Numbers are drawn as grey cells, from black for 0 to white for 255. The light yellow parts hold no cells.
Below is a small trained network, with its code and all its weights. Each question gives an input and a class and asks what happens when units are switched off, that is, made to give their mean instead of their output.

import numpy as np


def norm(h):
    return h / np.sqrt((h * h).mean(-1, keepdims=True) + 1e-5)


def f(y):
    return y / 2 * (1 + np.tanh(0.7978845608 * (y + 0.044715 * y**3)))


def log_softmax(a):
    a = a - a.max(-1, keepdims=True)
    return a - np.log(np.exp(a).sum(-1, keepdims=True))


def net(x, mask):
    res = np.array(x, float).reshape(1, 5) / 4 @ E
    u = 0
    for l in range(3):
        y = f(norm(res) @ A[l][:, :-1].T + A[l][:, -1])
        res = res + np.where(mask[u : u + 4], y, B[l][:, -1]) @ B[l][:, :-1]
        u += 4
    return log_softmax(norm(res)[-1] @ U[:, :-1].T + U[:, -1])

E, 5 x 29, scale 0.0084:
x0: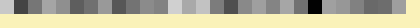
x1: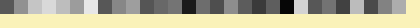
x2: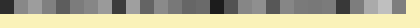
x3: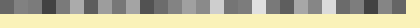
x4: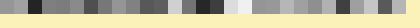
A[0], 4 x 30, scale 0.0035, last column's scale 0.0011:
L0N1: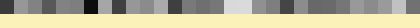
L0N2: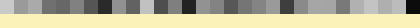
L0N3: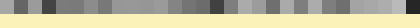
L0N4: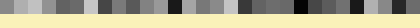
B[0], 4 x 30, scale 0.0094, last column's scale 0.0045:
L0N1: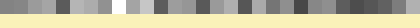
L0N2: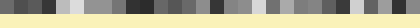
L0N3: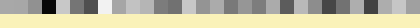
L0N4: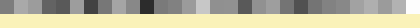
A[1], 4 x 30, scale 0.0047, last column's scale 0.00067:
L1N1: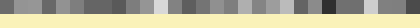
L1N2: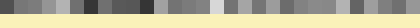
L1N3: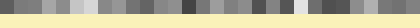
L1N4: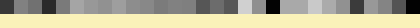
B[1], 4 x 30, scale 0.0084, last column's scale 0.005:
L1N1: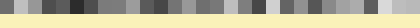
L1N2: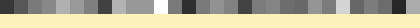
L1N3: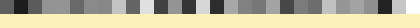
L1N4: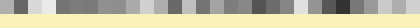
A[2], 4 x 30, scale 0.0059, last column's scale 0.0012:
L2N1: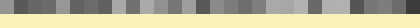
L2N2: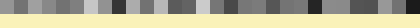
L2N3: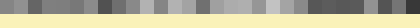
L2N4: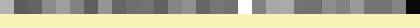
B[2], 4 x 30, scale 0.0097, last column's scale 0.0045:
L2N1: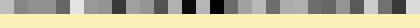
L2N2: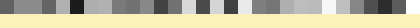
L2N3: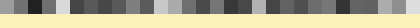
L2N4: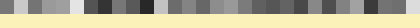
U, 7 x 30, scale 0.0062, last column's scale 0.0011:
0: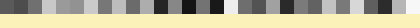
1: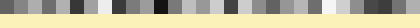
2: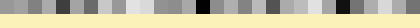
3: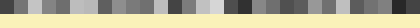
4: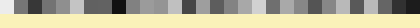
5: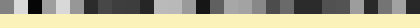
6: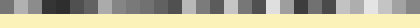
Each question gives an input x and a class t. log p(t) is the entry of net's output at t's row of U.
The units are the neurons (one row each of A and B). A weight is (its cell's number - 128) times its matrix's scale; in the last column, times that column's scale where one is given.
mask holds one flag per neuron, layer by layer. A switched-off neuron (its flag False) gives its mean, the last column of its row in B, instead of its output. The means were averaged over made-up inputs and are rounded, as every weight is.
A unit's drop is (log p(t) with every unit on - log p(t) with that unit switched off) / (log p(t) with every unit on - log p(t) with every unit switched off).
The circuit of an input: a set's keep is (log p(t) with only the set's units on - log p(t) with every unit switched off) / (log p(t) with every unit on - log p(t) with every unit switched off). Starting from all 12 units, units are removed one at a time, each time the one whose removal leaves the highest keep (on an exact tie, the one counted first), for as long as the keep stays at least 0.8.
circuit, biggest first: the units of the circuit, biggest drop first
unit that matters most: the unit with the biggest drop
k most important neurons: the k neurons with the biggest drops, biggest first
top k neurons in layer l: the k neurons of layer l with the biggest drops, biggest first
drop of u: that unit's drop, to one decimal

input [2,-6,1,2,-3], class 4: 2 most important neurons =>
(L2N1 L1N2)
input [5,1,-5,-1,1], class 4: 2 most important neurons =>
(L2N1 L0N1)
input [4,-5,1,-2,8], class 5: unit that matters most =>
L2N4
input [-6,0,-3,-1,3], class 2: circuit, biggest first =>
(L1N4 L0N4)
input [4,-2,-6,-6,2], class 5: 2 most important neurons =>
(L2N4 L2N3)
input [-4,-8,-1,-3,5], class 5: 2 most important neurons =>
(L2N3 L2N4)
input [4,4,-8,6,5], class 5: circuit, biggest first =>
(L2N4 L1N3)
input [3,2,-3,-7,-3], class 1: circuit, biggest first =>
(L2N2 L1N3)
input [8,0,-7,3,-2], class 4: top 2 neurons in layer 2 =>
(L2N1 L2N3)
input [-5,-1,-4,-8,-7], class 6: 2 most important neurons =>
(L0N4 L1N1)
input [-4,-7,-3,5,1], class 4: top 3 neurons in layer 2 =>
(L2N1 L2N3 L2N2)
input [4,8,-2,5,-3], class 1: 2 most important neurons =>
(L2N2 L0N1)
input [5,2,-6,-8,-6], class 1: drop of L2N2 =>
0.9
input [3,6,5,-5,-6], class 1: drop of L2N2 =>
1.1
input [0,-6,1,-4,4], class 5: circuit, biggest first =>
(L2N4)
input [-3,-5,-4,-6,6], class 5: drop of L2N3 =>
0.1
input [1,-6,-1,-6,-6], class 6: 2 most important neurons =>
(L1N1 L0N4)
